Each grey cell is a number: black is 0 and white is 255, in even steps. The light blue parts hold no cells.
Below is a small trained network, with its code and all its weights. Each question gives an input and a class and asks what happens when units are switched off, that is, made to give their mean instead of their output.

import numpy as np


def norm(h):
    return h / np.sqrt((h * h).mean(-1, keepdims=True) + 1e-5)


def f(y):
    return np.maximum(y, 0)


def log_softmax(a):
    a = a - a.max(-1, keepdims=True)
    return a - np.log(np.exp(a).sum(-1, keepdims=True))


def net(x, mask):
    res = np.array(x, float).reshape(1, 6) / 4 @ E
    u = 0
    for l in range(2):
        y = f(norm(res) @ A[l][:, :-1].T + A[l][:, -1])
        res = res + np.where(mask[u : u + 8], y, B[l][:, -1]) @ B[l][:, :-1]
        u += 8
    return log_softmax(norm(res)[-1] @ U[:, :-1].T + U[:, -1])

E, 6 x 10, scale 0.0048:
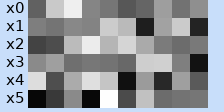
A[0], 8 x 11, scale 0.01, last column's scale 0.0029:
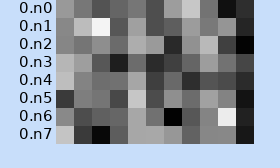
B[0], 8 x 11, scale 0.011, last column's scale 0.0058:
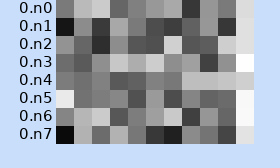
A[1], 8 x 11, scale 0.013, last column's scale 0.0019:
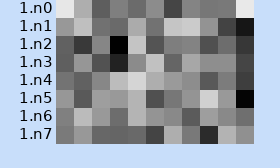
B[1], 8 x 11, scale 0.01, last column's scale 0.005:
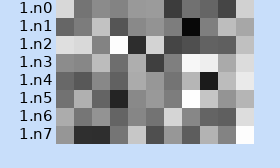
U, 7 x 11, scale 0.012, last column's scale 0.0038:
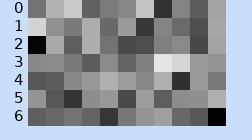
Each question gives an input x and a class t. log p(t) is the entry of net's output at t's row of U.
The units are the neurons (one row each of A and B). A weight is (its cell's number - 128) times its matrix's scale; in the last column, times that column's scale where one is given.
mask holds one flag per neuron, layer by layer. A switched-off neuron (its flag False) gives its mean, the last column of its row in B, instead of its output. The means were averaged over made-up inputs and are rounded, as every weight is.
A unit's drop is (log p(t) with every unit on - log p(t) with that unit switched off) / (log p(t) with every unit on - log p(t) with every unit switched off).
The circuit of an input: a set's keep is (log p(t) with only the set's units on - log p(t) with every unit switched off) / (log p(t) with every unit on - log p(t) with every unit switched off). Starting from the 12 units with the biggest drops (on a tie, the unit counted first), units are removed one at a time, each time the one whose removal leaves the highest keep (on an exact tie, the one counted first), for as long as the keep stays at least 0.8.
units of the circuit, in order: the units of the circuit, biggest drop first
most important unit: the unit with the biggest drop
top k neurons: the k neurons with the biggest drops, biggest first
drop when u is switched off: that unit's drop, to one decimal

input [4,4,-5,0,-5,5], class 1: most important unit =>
0.n5
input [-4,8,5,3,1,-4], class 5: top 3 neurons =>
(0.n2 0.n3 0.n5)
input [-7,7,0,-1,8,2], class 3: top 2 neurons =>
(0.n4 1.n5)
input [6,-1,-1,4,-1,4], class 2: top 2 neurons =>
(0.n1 0.n6)
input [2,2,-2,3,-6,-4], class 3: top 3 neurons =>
(1.n3 0.n5 0.n6)
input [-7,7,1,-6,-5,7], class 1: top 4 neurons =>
(1.n2 0.n1 0.n5 0.n0)
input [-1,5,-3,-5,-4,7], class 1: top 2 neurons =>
(0.n5 0.n0)
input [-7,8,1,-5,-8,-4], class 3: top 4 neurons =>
(1.n3 0.n1 0.n5 0.n3)
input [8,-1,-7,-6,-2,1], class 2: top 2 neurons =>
(0.n1 0.n0)
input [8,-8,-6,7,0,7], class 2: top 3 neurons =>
(0.n1 0.n6 0.n2)
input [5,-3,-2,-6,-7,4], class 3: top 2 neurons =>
(1.n3 0.n0)
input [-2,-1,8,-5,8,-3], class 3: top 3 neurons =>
(1.n5 0.n3 0.n4)
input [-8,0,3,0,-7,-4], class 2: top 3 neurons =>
(0.n7 0.n5 0.n4)
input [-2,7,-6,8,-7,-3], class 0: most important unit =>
0.n0
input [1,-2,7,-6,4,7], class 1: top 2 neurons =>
(0.n3 1.n2)
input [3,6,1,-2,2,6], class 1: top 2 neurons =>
(0.n5 1.n0)
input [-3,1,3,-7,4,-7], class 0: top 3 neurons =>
(0.n6 0.n5 1.n6)
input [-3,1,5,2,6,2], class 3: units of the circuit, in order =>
(1.n5 0.n4)
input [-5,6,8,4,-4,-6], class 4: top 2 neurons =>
(0.n5 1.n4)
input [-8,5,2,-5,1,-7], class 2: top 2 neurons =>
(0.n7 0.n5)
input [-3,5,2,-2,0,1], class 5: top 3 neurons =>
(0.n2 1.n7 0.n1)
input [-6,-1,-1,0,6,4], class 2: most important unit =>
0.n7
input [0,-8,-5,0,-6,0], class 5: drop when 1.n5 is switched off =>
0.2
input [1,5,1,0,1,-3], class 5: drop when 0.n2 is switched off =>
1.0
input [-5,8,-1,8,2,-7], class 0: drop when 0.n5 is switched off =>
0.4
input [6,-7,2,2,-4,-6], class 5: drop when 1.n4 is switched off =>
0.0
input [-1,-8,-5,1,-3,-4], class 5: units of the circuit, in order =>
(1.n7)
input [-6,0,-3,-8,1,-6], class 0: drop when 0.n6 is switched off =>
1.2
